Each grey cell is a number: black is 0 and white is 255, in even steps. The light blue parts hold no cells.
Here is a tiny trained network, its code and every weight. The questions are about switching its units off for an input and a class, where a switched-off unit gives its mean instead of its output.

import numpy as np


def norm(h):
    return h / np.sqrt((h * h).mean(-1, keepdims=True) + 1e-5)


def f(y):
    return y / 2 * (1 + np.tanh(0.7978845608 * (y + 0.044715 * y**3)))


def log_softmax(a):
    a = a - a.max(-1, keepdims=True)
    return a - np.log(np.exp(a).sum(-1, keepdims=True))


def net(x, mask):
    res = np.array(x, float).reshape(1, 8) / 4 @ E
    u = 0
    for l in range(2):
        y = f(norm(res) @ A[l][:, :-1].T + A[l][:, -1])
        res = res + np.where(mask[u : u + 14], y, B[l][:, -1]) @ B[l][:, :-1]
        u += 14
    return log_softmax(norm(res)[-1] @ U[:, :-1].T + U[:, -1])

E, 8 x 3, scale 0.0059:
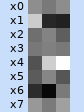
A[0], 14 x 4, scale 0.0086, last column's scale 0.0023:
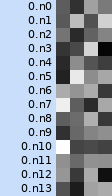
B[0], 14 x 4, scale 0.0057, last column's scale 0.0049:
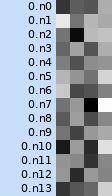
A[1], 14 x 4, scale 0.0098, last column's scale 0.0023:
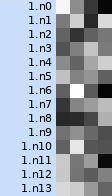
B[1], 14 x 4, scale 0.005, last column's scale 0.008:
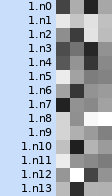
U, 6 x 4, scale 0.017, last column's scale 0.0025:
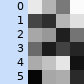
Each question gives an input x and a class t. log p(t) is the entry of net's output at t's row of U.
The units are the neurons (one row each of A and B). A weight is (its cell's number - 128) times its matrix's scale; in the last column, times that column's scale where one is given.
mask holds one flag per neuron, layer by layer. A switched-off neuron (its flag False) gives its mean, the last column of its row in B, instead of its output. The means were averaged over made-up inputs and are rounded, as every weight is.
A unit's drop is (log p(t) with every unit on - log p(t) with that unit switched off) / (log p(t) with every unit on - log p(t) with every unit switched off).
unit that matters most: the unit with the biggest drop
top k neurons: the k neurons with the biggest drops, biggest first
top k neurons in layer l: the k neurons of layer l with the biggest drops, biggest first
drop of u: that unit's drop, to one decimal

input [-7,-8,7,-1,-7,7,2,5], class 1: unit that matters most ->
0.n7
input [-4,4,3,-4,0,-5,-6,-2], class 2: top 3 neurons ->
1.n8, 0.n7, 1.n0
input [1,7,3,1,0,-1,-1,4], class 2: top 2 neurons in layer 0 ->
0.n7, 0.n10
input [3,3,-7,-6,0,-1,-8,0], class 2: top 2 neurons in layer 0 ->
0.n6, 0.n7
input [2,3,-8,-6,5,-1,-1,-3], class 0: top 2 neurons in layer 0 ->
0.n6, 0.n10
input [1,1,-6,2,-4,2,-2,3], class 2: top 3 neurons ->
0.n7, 0.n10, 1.n13
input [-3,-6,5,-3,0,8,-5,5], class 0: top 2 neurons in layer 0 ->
0.n5, 0.n1
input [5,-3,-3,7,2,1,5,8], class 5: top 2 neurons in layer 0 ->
0.n3, 0.n2
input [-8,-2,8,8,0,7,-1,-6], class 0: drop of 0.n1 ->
0.2
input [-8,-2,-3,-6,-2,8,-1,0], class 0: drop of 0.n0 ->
0.0
